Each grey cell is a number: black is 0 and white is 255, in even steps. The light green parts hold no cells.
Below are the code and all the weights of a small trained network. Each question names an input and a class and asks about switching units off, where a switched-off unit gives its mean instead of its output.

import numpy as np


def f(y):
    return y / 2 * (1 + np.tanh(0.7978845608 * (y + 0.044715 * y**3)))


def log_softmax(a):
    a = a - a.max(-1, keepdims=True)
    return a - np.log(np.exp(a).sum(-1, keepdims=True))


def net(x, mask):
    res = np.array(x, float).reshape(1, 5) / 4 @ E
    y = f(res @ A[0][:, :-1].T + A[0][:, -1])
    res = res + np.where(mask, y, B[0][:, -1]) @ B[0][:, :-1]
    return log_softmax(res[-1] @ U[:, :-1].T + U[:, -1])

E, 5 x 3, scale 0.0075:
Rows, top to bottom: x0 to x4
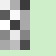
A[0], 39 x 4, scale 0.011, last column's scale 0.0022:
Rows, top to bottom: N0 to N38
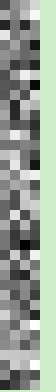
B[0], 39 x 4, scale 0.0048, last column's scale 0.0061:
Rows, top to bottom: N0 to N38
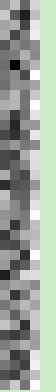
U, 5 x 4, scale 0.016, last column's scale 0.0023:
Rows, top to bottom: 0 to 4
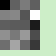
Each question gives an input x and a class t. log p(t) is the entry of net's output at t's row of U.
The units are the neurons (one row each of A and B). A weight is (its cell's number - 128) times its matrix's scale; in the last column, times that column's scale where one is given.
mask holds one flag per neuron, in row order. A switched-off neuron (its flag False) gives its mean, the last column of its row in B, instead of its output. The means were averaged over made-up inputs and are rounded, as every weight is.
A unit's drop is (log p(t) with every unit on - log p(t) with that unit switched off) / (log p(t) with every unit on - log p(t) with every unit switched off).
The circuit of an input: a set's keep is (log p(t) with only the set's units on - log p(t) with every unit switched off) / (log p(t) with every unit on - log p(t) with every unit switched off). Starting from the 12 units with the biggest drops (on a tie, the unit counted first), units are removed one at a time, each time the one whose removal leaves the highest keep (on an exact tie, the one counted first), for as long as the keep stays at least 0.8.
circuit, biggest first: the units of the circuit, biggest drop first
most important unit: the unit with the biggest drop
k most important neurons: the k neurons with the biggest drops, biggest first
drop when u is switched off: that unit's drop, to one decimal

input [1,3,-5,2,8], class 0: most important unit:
N16
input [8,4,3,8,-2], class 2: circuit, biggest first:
(N13 N15 N35)
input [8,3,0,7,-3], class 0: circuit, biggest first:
(N15 N13 N16)
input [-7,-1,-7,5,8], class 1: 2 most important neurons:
(N25 N2)
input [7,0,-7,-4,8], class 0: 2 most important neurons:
(N15 N24)
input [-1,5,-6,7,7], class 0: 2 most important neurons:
(N16 N13)
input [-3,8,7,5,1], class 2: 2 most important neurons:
(N13 N35)
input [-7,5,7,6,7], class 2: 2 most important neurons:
(N13 N35)
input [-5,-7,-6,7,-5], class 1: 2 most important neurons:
(N2 N27)
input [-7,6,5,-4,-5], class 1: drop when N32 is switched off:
0.1
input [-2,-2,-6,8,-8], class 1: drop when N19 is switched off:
-0.1
